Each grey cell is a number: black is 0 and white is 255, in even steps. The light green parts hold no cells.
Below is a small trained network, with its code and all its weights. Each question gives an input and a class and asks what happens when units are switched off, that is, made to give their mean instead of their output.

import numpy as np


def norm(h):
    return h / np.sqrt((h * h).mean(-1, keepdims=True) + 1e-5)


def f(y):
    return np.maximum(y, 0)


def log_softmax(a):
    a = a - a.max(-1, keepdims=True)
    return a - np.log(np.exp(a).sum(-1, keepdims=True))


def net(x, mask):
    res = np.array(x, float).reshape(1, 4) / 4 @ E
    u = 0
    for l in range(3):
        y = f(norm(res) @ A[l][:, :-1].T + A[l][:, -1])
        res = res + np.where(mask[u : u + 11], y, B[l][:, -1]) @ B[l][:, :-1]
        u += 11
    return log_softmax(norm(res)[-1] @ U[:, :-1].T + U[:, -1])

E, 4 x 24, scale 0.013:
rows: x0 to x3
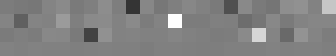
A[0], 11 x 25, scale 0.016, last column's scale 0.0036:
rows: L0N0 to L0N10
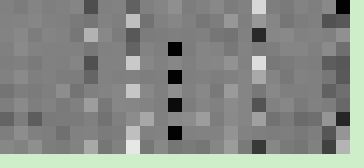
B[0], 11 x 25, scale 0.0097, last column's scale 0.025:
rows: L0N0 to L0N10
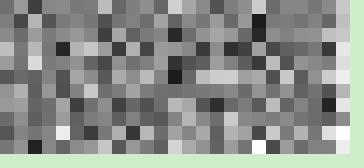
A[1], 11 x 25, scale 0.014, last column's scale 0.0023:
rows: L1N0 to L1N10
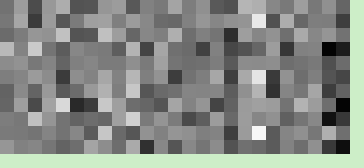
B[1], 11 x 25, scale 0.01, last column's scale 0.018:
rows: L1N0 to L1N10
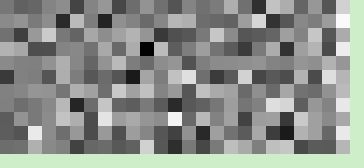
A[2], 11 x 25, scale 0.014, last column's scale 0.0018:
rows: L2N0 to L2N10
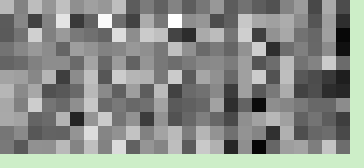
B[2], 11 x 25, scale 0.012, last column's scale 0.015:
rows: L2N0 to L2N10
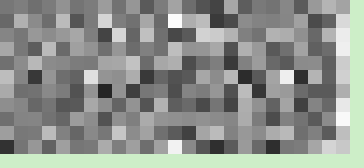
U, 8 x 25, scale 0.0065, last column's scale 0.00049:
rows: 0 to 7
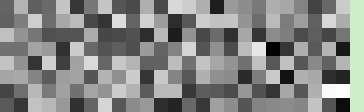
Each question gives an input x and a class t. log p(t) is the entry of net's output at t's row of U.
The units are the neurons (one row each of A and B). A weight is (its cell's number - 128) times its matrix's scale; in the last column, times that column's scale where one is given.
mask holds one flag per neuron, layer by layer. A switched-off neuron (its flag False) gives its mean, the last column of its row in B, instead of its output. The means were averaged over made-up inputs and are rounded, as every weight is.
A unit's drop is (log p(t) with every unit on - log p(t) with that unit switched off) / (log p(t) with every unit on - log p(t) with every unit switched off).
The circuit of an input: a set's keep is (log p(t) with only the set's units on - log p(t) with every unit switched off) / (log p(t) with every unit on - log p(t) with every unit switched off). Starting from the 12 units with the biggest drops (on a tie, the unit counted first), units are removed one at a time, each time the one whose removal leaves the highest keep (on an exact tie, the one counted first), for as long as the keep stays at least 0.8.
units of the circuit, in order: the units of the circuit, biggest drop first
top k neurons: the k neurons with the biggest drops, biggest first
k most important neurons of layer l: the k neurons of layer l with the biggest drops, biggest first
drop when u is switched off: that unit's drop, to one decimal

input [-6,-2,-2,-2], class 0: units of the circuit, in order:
[L0N9]
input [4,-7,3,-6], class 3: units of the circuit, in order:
[L0N3 L1N5]
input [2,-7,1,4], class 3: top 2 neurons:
[L0N5 L0N3]
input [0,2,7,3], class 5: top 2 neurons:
[L0N4 L0N5]
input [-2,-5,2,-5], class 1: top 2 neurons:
[L0N5 L0N9]
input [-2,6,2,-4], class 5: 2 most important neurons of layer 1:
[L1N8 L1N3]
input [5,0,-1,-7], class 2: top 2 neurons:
[L0N9 L0N5]
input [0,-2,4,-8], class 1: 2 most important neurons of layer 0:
[L0N4 L0N10]
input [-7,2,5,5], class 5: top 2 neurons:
[L0N4 L1N8]
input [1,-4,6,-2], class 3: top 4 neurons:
[L0N0 L0N3 L0N5 L0N2]
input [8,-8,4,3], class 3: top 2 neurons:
[L1N5 L0N5]
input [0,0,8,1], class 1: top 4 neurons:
[L0N4 L0N10 L0N3 L0N7]
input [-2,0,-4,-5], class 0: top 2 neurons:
[L0N3 L0N5]
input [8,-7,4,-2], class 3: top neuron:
[L1N5]
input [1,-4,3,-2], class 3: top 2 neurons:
[L0N3 L0N5]
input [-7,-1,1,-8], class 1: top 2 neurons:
[L0N4 L0N1]
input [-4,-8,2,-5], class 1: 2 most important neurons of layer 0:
[L0N5 L0N9]
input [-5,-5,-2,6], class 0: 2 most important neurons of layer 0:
[L0N9 L0N7]
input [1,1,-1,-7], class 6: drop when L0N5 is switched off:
0.2
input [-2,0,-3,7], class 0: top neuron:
[L0N3]
